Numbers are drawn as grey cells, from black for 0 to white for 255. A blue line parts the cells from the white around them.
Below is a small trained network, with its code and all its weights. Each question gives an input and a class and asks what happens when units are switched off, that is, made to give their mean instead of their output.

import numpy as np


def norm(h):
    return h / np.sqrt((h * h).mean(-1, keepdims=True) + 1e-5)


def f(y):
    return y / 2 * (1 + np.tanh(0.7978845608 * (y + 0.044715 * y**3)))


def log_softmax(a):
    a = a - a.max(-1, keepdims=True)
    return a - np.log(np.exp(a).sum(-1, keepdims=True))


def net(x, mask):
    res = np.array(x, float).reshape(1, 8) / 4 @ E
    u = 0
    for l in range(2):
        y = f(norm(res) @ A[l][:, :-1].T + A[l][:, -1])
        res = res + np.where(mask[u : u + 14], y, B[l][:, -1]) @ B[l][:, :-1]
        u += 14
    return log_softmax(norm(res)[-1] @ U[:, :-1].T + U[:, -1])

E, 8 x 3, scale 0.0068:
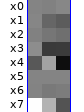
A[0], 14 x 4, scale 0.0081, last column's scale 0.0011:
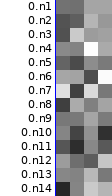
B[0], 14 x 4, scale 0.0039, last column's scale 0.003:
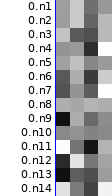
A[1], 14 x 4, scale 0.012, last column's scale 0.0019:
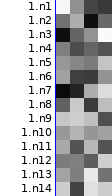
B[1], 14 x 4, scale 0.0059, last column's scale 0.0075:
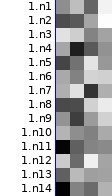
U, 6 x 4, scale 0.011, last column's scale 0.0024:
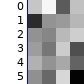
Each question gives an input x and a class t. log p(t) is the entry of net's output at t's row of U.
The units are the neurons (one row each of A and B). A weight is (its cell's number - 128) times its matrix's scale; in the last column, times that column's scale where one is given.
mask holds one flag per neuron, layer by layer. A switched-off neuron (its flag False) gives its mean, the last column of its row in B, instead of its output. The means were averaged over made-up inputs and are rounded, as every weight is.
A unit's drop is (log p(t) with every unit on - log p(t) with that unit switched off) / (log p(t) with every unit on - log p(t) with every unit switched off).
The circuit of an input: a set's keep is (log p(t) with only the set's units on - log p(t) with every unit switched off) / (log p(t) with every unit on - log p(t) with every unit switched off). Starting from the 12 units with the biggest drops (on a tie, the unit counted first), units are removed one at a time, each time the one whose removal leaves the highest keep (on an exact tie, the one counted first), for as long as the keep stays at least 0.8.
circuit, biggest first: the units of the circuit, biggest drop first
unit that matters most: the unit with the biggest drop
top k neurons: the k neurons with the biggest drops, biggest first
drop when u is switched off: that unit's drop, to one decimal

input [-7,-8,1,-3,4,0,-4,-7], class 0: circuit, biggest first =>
(1.n3; 1.n7)
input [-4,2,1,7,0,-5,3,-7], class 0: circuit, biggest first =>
(1.n7; 1.n3)
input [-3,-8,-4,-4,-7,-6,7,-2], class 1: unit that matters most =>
1.n14
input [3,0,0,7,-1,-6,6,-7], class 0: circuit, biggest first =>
(1.n7; 1.n3)
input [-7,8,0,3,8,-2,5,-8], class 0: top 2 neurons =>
(1.n7; 1.n3)
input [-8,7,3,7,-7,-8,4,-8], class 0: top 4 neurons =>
(1.n7; 1.n8; 1.n2; 1.n3)
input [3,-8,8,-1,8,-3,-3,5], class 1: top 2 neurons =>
(1.n8; 1.n2)
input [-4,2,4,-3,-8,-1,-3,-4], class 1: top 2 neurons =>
(0.n14; 1.n14)
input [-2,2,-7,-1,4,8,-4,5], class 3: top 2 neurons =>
(1.n8; 1.n2)
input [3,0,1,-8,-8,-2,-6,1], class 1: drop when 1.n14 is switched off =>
0.6
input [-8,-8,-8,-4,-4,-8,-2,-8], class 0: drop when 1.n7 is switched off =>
0.2
